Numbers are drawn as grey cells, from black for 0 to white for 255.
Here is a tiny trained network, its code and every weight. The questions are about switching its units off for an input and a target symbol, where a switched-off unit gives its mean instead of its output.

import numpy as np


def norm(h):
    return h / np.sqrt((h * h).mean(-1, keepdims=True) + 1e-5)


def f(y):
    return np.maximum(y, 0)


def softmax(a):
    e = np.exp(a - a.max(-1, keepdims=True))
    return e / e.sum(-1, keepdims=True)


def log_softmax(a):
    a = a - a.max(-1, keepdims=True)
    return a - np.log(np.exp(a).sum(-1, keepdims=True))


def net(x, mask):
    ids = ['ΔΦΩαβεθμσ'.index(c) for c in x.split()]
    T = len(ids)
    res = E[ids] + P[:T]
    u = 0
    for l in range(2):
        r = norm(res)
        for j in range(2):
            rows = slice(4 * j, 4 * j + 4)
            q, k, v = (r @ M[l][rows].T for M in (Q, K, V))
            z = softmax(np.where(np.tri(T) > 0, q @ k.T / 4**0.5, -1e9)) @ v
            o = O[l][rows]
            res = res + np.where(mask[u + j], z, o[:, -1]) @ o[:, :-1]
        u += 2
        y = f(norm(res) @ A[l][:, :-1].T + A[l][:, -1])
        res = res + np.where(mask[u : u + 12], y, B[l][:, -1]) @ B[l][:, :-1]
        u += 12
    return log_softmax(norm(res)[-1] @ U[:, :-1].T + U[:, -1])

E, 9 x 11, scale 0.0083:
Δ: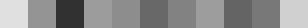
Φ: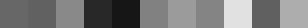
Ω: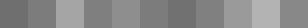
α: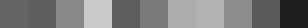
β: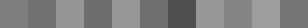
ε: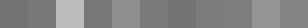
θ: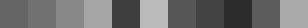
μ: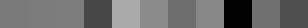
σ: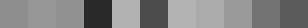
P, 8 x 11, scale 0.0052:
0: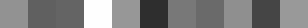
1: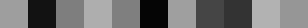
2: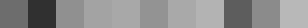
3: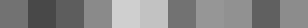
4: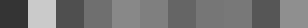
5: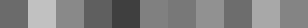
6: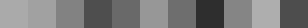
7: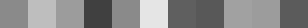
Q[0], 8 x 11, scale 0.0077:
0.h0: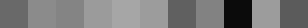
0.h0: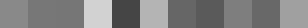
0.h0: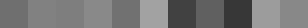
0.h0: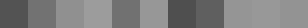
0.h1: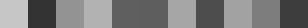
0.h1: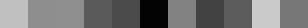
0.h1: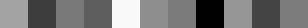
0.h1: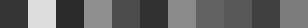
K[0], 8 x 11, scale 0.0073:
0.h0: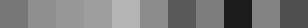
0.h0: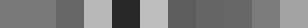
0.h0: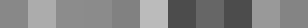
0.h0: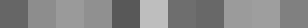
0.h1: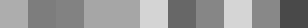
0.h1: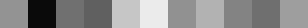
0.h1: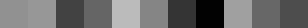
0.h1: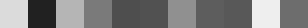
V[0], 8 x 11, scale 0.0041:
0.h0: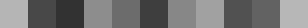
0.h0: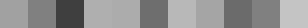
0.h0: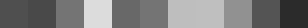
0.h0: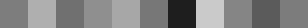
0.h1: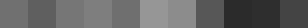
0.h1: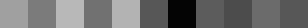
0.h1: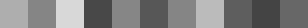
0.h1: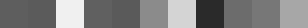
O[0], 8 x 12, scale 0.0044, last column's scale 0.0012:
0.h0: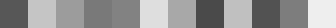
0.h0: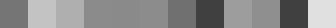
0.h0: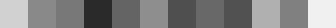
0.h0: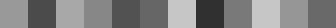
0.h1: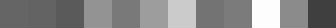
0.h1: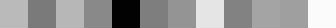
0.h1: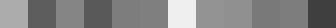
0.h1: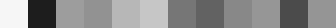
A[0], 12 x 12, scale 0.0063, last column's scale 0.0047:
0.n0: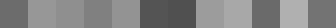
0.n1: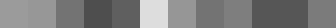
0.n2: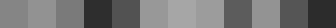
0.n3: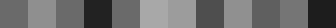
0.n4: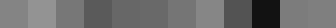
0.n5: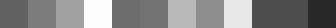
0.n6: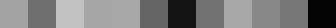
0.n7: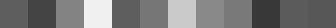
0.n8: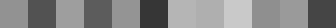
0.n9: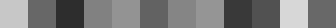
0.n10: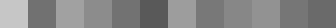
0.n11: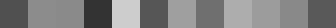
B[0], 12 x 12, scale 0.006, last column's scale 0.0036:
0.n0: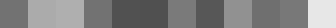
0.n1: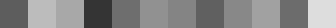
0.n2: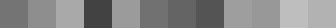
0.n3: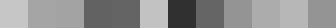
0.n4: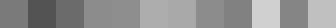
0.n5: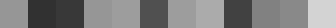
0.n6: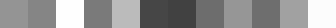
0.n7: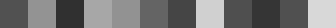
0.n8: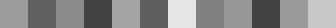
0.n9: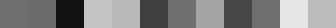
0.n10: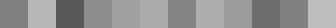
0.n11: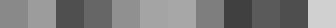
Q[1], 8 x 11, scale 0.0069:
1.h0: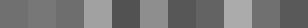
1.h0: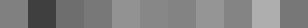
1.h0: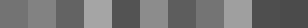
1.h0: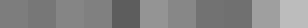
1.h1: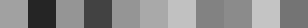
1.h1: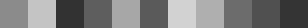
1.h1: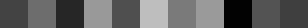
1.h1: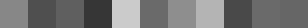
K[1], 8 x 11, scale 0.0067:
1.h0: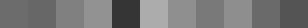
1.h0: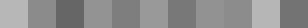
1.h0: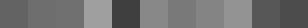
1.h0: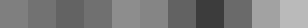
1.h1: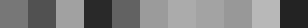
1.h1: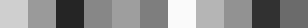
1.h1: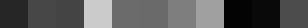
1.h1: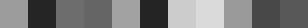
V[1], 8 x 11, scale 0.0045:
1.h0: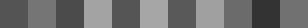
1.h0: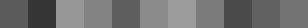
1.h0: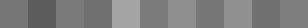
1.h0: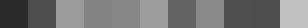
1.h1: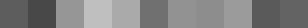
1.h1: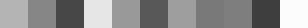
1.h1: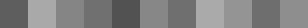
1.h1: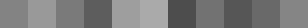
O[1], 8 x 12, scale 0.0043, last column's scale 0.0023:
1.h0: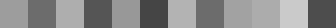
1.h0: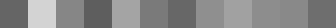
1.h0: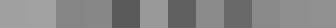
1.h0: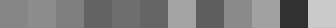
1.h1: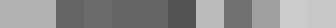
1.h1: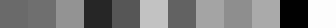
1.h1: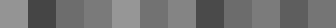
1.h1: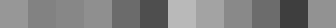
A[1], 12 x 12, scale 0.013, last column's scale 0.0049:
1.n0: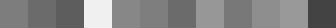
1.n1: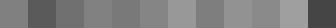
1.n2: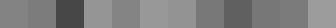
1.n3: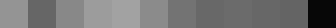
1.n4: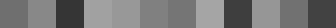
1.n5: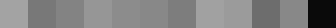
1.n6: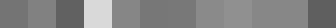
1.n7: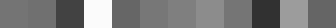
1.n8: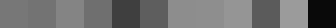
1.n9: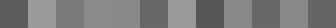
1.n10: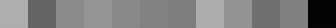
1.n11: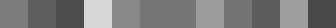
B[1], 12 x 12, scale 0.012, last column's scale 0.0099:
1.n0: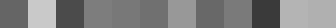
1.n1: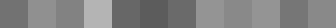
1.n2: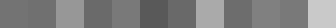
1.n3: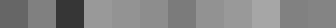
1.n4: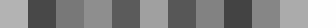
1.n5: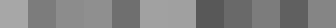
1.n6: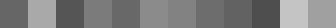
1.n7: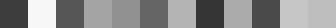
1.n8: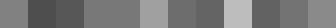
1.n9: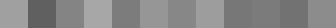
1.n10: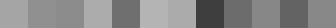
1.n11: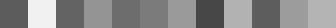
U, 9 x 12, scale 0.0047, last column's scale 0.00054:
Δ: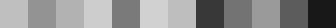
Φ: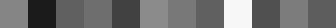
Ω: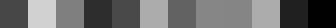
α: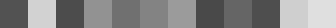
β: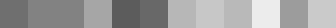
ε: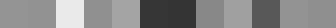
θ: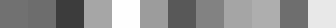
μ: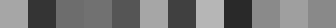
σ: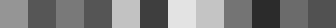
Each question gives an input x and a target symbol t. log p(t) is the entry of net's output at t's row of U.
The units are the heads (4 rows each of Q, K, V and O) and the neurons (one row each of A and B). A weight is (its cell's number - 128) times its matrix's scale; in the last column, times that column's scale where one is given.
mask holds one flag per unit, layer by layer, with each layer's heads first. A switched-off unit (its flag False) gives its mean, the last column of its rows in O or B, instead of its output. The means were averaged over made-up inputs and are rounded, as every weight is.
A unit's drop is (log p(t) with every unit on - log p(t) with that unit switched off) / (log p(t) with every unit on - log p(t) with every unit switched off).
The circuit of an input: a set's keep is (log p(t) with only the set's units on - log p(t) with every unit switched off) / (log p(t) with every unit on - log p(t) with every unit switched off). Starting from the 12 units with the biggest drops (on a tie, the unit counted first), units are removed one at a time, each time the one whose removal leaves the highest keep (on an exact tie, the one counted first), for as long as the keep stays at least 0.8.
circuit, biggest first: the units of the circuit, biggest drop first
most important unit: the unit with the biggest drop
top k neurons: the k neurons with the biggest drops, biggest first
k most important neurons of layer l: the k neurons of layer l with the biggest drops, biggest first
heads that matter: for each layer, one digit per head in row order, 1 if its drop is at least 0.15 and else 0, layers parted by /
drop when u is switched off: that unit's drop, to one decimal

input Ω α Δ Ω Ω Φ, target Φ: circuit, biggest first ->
(1.n8, 1.n7)
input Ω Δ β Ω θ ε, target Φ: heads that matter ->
10 / 00
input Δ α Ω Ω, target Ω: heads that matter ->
01 / 01
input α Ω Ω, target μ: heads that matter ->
01 / 00
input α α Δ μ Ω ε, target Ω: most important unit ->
0.h1
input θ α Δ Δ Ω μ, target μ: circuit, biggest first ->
(1.n7, 1.n11)
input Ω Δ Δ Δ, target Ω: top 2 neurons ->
(1.n4, 1.n7)
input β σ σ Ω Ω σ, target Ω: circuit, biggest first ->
(1.n4, 1.n7, 1.n0)
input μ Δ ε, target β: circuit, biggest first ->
(0.h1, 1.n4, 1.n7, 1.n0)
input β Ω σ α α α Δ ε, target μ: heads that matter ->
11 / 00
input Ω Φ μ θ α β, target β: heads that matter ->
01 / 01
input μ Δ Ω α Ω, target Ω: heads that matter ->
00 / 01
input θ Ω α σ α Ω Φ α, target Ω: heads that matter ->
10 / 00
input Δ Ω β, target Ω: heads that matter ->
01 / 01
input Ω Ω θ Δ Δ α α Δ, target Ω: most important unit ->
0.h0
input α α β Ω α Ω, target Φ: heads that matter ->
11 / 00
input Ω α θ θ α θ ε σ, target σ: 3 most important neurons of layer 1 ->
(1.n4, 1.n7, 1.n11)
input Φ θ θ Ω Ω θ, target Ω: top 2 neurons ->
(1.n4, 0.n9)
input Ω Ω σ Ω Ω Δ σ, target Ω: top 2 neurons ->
(1.n4, 0.n11)
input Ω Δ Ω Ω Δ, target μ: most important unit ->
1.h1
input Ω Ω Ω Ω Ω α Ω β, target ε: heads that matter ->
00 / 00
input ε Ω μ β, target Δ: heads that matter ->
01 / 00
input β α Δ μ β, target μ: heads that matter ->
11 / 00
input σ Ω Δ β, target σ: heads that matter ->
01 / 00
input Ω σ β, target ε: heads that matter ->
01 / 00
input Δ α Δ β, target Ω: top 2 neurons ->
(0.n11, 1.n4)
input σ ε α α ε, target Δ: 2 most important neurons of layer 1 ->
(1.n10, 1.n4)
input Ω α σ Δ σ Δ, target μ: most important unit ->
0.h0
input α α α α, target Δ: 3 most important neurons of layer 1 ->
(1.n9, 1.n4, 1.n7)
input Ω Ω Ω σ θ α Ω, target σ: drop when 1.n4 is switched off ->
0.3
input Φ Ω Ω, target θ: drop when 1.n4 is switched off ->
0.2
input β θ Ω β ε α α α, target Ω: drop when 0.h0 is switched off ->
1.4
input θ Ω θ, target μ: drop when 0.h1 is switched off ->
0.0
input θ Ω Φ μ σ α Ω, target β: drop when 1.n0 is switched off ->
0.1
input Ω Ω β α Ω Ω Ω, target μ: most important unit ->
0.h1
